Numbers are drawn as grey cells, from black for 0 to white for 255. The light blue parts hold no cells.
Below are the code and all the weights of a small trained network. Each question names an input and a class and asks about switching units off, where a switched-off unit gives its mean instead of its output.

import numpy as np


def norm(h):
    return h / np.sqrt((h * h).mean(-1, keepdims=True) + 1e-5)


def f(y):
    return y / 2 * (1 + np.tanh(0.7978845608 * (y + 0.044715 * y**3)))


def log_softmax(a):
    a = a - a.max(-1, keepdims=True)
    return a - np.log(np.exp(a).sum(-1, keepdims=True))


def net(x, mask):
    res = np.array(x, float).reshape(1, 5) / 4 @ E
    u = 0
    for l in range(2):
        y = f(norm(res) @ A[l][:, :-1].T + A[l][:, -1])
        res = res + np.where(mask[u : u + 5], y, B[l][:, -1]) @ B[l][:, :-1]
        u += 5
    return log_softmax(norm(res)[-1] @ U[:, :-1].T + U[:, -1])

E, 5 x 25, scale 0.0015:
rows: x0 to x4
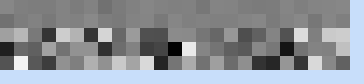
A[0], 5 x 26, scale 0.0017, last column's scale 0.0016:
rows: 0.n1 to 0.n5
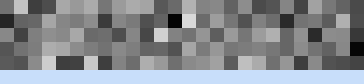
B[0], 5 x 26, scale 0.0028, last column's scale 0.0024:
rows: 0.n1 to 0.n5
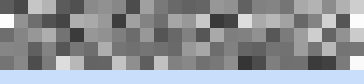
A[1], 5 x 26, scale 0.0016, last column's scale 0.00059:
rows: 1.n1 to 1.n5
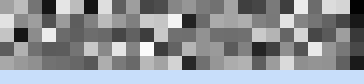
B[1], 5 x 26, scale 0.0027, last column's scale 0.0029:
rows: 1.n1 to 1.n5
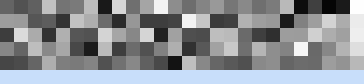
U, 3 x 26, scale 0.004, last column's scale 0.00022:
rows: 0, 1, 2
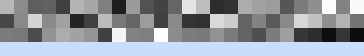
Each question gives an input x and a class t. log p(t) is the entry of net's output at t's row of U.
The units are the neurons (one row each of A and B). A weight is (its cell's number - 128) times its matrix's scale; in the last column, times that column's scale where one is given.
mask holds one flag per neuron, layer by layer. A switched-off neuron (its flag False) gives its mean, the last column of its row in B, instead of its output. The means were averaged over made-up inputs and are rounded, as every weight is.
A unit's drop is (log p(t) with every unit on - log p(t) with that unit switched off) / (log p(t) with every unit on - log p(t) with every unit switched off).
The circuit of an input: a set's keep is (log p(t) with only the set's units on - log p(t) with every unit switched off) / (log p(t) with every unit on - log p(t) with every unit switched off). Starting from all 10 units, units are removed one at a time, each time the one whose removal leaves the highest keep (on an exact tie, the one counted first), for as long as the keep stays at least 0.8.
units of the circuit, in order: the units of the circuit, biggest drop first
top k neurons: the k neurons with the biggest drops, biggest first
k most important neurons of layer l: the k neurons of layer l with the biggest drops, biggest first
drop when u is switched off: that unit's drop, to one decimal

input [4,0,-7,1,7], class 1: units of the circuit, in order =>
(1.n4)
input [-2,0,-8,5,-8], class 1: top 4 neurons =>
(1.n3, 1.n1, 0.n3, 1.n2)
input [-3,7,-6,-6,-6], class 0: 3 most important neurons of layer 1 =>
(1.n2, 1.n1, 1.n4)
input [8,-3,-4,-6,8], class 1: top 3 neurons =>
(1.n4, 0.n2, 0.n1)
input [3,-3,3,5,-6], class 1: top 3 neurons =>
(1.n3, 1.n2, 0.n3)
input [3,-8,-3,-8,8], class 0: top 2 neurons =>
(1.n2, 1.n3)
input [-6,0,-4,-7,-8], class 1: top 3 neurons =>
(1.n3, 0.n2, 0.n3)
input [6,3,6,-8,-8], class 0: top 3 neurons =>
(1.n2, 0.n1, 1.n4)
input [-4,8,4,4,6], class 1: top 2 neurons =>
(1.n4, 1.n2)
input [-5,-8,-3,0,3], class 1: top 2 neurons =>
(0.n1, 1.n1)
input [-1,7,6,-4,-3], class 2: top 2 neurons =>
(1.n1, 0.n2)
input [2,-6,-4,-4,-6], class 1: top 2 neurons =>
(1.n3, 0.n2)
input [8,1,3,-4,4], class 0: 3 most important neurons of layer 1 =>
(1.n2, 1.n3, 1.n5)
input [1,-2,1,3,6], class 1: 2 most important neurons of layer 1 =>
(1.n4, 1.n2)
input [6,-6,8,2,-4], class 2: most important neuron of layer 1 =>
(1.n1)
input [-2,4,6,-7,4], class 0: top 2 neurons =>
(1.n2, 0.n5)
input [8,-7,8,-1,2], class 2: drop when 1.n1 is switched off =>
0.4
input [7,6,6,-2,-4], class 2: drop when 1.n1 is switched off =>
1.6
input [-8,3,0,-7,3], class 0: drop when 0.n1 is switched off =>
0.0
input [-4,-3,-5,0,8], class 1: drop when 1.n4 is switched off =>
0.5
